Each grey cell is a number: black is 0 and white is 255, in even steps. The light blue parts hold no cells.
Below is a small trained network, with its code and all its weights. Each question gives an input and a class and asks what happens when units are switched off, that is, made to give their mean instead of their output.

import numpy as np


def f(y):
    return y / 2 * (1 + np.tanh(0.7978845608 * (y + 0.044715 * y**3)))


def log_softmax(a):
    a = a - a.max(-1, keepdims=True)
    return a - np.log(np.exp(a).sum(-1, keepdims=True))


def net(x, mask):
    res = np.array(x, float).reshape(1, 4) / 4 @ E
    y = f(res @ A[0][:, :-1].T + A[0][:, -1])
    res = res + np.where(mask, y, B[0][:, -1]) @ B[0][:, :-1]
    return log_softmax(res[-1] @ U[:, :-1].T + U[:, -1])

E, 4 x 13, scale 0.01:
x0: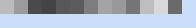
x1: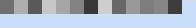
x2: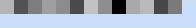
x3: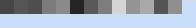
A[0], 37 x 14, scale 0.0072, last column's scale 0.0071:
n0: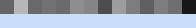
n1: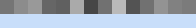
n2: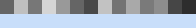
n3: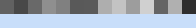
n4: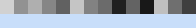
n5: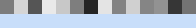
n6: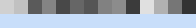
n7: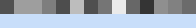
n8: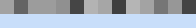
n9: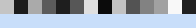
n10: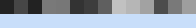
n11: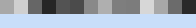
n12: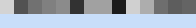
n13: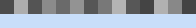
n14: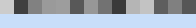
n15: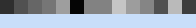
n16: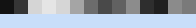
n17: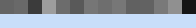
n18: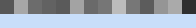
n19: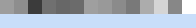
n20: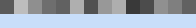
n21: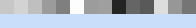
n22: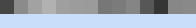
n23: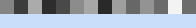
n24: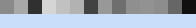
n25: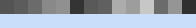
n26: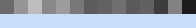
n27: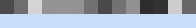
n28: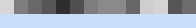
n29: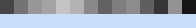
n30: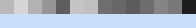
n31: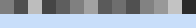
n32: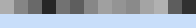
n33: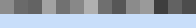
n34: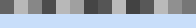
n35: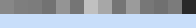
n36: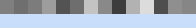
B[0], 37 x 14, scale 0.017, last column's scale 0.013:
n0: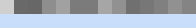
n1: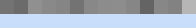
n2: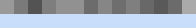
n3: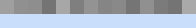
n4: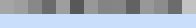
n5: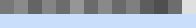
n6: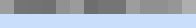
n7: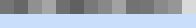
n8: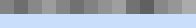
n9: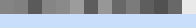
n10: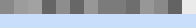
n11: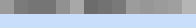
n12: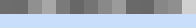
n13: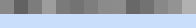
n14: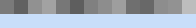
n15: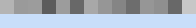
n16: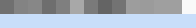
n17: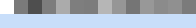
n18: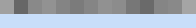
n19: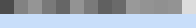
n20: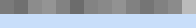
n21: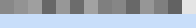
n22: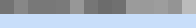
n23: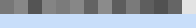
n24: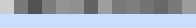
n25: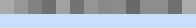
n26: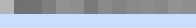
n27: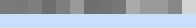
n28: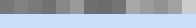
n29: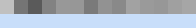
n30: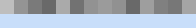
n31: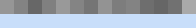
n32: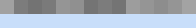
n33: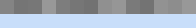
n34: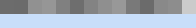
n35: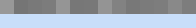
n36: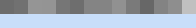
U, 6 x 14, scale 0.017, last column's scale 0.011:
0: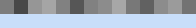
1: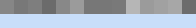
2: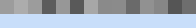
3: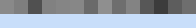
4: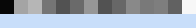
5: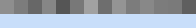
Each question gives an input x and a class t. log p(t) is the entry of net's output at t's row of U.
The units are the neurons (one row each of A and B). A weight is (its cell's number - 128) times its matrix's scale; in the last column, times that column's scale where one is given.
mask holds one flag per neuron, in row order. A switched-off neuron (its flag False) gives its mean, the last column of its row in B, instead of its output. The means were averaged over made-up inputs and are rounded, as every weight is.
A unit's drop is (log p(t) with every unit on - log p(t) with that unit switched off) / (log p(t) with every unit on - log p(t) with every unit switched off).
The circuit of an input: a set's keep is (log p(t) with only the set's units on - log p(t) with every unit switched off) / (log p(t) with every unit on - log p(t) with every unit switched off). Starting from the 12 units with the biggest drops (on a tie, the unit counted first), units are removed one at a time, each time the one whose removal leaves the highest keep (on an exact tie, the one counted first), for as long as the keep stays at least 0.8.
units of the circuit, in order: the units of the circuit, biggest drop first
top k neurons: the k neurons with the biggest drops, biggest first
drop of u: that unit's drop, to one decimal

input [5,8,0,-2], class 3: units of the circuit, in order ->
(n5)
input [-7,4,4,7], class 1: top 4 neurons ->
(n16 n22 n21 n29)
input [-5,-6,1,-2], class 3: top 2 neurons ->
(n23 n9)
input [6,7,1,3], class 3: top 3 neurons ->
(n5 n2 n16)
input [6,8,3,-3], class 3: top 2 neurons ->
(n5 n2)
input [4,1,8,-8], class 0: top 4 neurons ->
(n12 n14 n8 n36)
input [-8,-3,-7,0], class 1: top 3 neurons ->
(n16 n27 n22)
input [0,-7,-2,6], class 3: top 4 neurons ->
(n9 n23 n21 n4)
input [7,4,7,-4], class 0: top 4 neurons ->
(n12 n14 n8 n16)
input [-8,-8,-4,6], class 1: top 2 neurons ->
(n16 n27)
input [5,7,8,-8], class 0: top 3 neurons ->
(n12 n14 n8)
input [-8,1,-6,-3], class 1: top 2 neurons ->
(n16 n27)
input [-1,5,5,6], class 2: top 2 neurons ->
(n10 n15)
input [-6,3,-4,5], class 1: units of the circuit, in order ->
(n16)
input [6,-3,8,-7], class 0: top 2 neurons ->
(n12 n14)
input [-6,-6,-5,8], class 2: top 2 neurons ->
(n15 n10)
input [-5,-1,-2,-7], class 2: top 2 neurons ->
(n21 n4)
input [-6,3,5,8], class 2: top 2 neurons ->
(n15 n10)
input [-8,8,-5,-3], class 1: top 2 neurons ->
(n16 n22)
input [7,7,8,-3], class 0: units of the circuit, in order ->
(n12)
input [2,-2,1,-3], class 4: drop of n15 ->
0.2
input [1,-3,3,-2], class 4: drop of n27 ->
0.0
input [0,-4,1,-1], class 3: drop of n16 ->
0.1
